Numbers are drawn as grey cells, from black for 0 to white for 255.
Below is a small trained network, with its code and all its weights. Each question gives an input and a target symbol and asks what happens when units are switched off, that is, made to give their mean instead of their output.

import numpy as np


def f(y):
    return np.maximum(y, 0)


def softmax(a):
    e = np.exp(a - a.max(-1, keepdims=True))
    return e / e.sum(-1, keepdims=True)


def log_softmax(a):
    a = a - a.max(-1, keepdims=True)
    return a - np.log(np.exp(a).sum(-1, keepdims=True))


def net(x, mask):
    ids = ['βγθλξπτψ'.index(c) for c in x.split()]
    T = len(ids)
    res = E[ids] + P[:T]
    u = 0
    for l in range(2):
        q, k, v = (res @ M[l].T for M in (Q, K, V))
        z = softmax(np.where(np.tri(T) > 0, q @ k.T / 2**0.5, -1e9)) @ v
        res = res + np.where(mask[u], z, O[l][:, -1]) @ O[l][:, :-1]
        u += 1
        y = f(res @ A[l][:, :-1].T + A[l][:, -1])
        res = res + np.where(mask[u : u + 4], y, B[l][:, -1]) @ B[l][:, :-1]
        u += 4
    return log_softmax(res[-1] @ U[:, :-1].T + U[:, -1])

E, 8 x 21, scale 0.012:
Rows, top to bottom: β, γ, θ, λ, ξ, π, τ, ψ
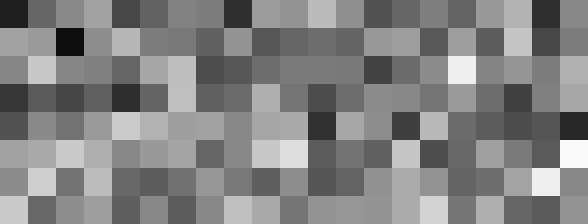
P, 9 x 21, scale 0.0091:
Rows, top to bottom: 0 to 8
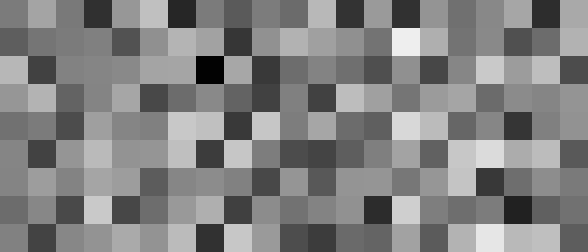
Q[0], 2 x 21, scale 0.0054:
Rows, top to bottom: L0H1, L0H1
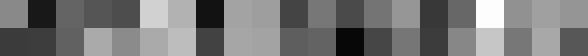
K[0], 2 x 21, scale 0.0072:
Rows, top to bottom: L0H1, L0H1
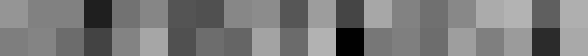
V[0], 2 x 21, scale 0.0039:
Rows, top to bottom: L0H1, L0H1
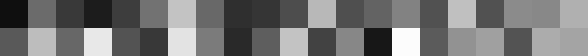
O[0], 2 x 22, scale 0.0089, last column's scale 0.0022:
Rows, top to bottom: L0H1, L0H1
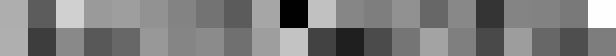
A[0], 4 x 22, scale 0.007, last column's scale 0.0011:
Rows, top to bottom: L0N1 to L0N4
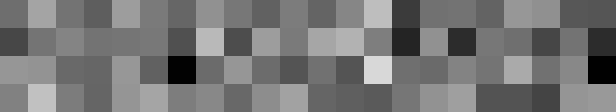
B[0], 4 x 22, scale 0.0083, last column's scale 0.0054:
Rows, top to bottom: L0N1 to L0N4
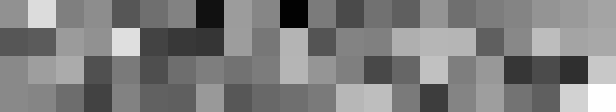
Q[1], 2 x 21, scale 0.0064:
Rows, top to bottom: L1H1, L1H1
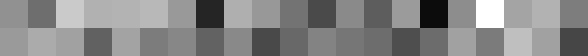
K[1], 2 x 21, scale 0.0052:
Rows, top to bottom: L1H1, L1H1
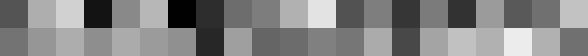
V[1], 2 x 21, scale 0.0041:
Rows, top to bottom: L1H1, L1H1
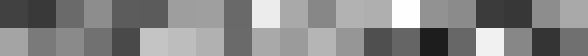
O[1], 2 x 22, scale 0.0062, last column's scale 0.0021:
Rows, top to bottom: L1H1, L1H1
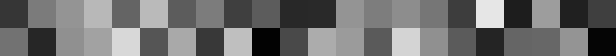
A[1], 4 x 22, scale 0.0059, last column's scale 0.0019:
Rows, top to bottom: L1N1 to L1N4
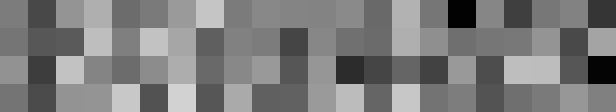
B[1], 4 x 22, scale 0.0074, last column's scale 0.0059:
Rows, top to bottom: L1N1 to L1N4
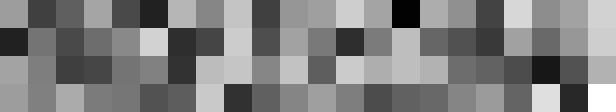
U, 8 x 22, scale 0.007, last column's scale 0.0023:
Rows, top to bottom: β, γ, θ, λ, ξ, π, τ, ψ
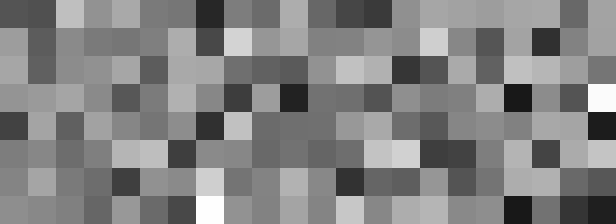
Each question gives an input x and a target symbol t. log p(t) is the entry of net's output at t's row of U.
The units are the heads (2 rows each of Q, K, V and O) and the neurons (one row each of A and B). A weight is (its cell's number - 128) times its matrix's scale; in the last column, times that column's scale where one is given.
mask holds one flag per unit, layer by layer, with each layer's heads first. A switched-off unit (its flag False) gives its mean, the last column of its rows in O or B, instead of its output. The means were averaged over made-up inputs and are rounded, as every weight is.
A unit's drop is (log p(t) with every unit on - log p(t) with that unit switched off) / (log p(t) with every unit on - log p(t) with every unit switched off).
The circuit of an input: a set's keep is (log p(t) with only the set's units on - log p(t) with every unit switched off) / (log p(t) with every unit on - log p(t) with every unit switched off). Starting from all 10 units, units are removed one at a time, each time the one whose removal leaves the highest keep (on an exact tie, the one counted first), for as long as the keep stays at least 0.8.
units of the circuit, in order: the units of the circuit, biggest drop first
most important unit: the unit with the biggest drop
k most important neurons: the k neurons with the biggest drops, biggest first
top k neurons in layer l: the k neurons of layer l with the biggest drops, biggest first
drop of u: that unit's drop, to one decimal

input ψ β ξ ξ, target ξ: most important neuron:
[L0N1]
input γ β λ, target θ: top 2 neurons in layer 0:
[L0N3; L0N1]
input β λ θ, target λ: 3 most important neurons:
[L0N2; L1N1; L1N2]
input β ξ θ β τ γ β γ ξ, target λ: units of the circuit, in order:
[L0N2; L1H1; L0H1]
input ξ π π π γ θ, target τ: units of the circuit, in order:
[L0N2; L1H1; L0N1]
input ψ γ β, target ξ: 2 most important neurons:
[L0N2; L1N4]
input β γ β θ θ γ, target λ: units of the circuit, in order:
[L0N2; L1H1; L0N3; L0H1]
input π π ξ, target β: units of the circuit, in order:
[L1H1; L1N4; L0N4; L1N2]
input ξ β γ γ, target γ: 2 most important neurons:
[L0N3; L1N4]
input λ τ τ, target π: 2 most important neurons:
[L1N2; L1N3]
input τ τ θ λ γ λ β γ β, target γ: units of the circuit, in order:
[L1H1; L1N3; L1N4; L0N4]
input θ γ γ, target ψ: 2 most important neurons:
[L1N4; L1N3]
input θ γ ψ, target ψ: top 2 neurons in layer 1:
[L1N4; L1N3]
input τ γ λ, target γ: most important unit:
L1H1
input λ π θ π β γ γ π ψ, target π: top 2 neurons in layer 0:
[L0N2; L0N3]
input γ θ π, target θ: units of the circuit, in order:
[L0H1; L1H1; L1N4]
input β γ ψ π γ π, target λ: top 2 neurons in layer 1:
[L1N2; L1N1]
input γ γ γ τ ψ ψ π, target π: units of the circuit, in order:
[L0N4; L1N4; L1N1]
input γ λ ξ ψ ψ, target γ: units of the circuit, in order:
[L1N1; L1N4]
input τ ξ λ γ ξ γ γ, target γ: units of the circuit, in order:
[L1N4; L0H1]
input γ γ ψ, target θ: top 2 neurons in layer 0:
[L0N3; L0N1]
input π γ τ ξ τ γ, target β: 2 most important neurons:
[L0N4; L1N4]
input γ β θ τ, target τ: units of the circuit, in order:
[L0H1]
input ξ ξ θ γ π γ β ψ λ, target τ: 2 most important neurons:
[L0N2; L0N1]
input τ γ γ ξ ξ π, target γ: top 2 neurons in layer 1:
[L1N3; L1N4]
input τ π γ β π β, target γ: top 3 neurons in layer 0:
[L0N3; L0N4; L0N1]
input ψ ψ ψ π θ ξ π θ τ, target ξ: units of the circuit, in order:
[L0H1]
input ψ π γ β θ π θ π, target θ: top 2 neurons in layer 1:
[L1N1; L1N4]
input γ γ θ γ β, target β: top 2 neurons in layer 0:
[L0N2; L0N4]
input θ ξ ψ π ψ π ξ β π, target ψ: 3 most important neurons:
[L1N3; L1N4; L0N4]
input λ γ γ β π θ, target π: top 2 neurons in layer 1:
[L1N2; L1N3]
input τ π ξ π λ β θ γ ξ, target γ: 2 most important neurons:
[L1N4; L0N3]
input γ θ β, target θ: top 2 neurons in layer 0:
[L0N3; L0N1]
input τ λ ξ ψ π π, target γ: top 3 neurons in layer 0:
[L0N4; L0N1; L0N3]
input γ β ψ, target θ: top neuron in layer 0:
[L0N3]
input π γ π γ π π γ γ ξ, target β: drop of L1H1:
0.7
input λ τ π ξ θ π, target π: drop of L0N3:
0.2
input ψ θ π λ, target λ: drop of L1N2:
0.2
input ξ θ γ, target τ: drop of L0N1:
0.2
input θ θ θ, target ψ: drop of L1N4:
0.5
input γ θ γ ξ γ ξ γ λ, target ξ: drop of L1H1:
0.5
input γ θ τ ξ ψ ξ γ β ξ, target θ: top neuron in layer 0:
[L0N3]
